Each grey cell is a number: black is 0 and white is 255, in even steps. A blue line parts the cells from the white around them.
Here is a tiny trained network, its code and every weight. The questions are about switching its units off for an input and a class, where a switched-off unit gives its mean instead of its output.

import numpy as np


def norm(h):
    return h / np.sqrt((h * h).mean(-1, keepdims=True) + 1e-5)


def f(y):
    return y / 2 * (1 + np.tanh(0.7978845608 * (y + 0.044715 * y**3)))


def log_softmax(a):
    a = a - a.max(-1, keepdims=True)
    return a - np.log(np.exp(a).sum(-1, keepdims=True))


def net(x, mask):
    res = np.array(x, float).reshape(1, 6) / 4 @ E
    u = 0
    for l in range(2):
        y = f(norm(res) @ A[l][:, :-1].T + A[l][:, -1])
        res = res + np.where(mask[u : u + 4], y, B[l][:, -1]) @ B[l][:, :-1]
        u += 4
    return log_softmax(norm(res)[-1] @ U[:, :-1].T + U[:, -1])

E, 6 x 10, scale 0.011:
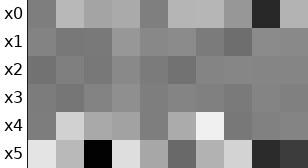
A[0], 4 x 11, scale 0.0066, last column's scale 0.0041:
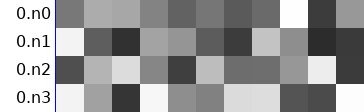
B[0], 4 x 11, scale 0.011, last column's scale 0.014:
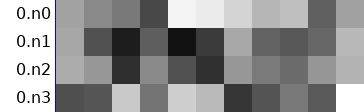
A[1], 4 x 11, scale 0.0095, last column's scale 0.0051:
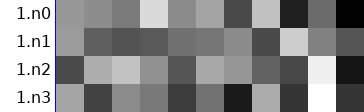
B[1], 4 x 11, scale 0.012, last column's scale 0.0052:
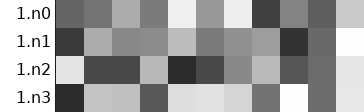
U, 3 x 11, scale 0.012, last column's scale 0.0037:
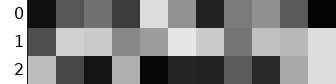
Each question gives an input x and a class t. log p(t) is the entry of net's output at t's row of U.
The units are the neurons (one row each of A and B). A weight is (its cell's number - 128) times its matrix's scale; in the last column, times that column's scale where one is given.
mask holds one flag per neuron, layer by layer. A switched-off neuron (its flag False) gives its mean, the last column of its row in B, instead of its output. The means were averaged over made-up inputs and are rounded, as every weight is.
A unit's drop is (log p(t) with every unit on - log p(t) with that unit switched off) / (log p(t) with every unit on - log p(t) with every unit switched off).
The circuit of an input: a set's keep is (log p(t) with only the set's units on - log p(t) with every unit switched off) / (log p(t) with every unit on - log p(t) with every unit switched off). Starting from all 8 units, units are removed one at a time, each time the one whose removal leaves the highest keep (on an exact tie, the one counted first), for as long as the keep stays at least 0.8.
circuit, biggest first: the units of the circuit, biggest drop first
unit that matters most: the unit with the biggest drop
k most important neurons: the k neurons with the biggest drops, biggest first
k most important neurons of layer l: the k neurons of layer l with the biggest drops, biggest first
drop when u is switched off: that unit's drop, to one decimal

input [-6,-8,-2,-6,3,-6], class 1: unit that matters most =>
0.n0
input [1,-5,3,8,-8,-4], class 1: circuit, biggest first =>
(1.n3; 0.n3)
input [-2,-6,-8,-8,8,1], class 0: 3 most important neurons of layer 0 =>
(0.n3; 0.n2; 0.n0)
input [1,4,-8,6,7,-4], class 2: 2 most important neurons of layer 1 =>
(1.n2; 1.n3)
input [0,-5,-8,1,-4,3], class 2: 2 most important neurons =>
(0.n1; 1.n0)
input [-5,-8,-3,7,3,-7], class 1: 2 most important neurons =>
(0.n0; 0.n3)
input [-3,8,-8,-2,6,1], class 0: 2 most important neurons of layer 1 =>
(1.n3; 1.n0)
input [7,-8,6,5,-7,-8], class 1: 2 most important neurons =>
(1.n3; 0.n3)
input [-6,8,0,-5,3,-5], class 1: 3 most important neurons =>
(0.n0; 0.n3; 0.n1)
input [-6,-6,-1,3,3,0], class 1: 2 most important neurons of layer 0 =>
(0.n0; 0.n3)
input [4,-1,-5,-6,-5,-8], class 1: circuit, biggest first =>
(1.n3; 0.n3)
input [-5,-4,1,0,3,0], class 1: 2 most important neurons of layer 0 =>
(0.n0; 0.n3)
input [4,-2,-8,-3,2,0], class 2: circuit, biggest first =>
(0.n0; 1.n2)
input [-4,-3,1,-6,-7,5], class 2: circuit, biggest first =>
(0.n1)
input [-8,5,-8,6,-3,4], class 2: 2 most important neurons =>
(0.n1; 1.n3)
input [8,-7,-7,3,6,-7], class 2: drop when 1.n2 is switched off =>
0.2
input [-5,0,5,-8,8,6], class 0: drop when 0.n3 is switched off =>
0.7
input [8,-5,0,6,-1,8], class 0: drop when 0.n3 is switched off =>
0.9
